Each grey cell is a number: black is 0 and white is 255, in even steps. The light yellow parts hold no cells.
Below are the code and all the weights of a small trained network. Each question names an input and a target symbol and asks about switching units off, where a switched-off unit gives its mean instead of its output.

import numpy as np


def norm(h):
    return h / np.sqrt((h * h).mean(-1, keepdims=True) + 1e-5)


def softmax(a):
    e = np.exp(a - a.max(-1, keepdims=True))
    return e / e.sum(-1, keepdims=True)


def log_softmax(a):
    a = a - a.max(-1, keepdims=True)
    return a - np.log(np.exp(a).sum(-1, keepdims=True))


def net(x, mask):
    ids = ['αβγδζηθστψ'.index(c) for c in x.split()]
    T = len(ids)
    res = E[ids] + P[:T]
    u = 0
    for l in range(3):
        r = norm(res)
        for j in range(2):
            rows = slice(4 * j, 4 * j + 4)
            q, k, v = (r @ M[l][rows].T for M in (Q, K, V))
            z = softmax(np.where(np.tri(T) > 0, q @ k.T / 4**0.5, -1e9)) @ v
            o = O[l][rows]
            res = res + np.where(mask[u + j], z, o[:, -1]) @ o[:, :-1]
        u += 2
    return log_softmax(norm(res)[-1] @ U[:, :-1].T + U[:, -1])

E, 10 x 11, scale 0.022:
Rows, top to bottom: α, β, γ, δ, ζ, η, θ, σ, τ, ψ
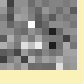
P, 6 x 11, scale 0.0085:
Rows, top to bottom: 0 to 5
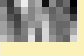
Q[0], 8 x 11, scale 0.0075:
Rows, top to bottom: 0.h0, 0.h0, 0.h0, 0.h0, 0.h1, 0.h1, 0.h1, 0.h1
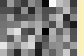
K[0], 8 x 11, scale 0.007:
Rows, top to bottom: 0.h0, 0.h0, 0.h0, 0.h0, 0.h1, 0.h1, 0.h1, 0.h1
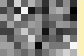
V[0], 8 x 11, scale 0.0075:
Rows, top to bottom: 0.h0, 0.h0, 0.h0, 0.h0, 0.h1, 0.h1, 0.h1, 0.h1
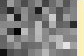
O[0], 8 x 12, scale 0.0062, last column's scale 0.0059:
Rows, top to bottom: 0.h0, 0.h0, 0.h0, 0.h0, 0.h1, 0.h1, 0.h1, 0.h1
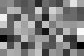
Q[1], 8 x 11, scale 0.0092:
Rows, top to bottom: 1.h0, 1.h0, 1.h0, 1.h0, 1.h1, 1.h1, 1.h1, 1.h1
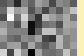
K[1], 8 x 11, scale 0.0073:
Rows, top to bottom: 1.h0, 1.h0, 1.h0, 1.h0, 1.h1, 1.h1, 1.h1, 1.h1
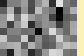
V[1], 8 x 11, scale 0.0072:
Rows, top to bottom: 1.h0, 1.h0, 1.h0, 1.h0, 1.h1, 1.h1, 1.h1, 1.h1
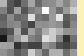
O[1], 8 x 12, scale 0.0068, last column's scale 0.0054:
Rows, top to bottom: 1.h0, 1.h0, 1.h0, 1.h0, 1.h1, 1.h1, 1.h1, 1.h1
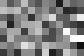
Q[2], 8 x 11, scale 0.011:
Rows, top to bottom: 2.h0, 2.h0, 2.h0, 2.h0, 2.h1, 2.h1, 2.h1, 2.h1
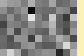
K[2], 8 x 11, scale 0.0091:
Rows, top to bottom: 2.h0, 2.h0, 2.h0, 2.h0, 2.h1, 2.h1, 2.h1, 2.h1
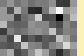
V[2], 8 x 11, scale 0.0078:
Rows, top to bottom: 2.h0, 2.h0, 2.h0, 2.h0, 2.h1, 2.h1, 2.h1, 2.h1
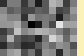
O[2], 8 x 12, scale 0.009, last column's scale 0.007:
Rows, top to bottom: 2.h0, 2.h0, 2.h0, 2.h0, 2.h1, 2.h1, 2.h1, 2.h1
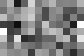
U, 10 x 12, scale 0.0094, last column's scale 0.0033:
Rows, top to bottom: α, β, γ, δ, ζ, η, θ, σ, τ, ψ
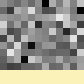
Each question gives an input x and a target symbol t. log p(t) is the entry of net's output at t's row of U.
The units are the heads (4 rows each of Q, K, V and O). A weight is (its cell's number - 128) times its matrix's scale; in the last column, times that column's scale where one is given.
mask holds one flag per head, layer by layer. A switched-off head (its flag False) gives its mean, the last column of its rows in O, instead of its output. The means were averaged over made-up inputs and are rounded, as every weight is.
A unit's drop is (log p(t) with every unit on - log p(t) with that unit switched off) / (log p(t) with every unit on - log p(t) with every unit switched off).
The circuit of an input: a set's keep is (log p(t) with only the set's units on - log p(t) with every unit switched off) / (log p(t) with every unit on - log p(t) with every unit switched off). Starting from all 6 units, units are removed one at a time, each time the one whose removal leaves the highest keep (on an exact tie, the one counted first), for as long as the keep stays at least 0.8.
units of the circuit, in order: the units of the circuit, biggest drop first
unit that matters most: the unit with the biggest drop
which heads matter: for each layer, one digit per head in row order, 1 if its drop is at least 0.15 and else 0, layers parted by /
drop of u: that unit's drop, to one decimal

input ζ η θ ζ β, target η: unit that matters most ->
0.h1
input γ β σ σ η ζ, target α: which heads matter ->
11 / 00 / 00
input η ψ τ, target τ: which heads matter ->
01 / 01 / 10
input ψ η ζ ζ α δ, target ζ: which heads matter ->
00 / 00 / 00
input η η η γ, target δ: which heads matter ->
01 / 00 / 00
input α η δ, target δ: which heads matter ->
01 / 11 / 10
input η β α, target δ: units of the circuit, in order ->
[0.h1; 1.h0]
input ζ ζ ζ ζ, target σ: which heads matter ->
00 / 00 / 01
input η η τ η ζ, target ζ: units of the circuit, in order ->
[0.h1; 1.h1]
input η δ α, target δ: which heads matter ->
00 / 00 / 00
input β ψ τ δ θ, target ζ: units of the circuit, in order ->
[0.h1; 1.h1; 1.h0]
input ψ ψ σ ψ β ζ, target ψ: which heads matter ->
01 / 00 / 10
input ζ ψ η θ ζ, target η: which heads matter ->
00 / 00 / 01
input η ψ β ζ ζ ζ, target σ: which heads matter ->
10 / 00 / 01
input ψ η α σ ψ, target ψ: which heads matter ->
01 / 00 / 00
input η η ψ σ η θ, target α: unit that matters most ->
0.h0
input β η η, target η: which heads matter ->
00 / 01 / 00
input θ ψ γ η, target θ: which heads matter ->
00 / 00 / 10
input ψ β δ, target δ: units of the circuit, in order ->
[2.h0; 1.h1]
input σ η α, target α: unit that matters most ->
0.h0
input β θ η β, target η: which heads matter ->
00 / 01 / 01
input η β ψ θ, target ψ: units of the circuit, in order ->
[0.h1; 2.h0]
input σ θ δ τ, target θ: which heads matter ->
00 / 00 / 10
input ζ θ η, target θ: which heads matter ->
00 / 01 / 10
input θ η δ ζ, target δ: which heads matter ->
11 / 11 / 10
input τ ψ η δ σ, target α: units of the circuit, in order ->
[0.h0; 0.h1]
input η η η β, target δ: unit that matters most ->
0.h1
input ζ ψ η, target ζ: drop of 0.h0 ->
0.0
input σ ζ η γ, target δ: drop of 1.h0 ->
0.1
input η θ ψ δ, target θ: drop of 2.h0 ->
0.2
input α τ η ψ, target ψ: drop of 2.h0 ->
0.2
